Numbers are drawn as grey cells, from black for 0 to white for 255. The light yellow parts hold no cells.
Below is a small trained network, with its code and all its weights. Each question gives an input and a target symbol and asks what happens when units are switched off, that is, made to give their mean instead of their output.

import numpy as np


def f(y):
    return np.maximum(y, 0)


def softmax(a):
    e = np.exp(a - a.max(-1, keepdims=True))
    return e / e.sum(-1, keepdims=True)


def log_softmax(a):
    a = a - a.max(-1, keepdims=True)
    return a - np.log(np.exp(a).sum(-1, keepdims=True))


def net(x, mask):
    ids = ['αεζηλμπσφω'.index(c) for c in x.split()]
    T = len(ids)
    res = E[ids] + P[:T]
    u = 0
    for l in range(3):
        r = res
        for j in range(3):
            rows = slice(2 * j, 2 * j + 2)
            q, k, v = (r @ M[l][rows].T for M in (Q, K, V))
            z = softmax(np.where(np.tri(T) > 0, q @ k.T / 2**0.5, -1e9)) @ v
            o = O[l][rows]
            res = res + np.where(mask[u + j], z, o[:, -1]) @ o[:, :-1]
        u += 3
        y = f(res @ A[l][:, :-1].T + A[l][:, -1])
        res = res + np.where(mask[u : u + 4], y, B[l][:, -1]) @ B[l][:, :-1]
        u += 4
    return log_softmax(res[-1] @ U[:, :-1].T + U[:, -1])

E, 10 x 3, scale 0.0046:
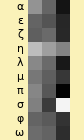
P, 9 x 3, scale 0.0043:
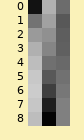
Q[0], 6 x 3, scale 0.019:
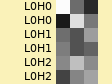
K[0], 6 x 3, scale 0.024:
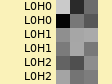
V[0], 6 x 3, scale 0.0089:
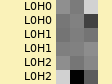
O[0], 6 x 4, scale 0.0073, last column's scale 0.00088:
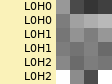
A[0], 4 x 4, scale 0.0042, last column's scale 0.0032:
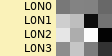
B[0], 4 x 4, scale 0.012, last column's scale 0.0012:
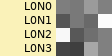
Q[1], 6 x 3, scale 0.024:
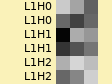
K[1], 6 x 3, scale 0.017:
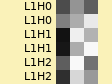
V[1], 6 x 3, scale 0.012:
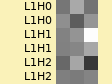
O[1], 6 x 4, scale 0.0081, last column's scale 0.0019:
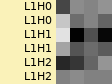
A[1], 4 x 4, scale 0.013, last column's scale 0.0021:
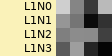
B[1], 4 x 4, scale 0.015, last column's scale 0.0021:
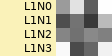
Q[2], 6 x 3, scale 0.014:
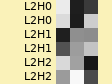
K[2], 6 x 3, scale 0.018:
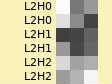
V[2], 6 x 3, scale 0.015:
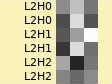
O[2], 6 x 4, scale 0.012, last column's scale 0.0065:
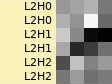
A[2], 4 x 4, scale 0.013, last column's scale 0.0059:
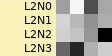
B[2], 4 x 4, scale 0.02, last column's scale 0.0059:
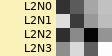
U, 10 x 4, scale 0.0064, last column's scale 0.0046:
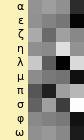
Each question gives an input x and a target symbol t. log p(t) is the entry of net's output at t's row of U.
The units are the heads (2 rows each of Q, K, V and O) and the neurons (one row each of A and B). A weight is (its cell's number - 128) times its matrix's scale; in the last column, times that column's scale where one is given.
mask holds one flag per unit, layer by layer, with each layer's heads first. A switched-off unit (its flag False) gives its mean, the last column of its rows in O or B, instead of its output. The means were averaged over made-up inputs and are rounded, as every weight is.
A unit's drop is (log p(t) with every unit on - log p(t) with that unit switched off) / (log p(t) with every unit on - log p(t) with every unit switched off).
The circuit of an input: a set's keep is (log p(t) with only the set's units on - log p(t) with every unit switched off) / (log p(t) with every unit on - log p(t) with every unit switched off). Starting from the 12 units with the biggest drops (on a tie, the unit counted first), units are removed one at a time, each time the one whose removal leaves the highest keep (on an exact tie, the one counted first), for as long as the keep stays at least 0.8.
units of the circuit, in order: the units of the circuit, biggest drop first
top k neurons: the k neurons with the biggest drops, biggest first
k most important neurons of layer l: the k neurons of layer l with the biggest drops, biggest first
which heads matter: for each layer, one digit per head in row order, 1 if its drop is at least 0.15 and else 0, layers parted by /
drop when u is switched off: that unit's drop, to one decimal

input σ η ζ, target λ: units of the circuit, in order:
(L2H1)
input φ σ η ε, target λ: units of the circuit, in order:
(L1N3 L2H1)
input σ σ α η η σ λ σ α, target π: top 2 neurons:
(L2N0 L2N3)
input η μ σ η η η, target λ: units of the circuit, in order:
(L2H1 L1N3 L0H2)
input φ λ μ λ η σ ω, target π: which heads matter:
100 / 001 / 000
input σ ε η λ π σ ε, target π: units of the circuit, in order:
(L1N0 L2N0 L2N3 L0H2)
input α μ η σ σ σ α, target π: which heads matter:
000 / 000 / 000
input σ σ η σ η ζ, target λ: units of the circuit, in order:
(L2H1 L1N3)
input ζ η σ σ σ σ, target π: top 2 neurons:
(L2N0 L2N3)
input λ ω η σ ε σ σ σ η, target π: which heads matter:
100 / 000 / 000
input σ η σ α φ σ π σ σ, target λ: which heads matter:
001 / 101 / 101
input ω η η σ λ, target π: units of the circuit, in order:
(L2N0 L2N3 L1N0)
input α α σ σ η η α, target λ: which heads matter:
001 / 001 / 011
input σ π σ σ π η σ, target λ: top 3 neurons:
(L1N3 L2N2 L2N1)
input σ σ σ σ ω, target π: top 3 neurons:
(L2N0 L2N3 L1N1)
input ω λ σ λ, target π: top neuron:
(L1N1)
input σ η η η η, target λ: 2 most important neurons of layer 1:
(L1N3 L1N1)
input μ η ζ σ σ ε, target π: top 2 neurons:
(L2N0 L2N3)
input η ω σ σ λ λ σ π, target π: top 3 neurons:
(L2N3 L1N1 L2N0)
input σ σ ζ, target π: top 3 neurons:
(L1N1 L2N0 L2N3)
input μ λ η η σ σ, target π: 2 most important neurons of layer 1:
(L1N0 L1N1)
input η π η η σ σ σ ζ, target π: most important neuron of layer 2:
(L2N0)
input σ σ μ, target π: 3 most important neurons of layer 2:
(L2N3 L2N0 L2N2)
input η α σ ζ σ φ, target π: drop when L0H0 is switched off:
-0.1
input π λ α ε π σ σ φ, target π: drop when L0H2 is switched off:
-0.3
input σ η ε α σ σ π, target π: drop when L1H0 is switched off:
0.0
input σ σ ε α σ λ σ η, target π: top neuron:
(L1N1)
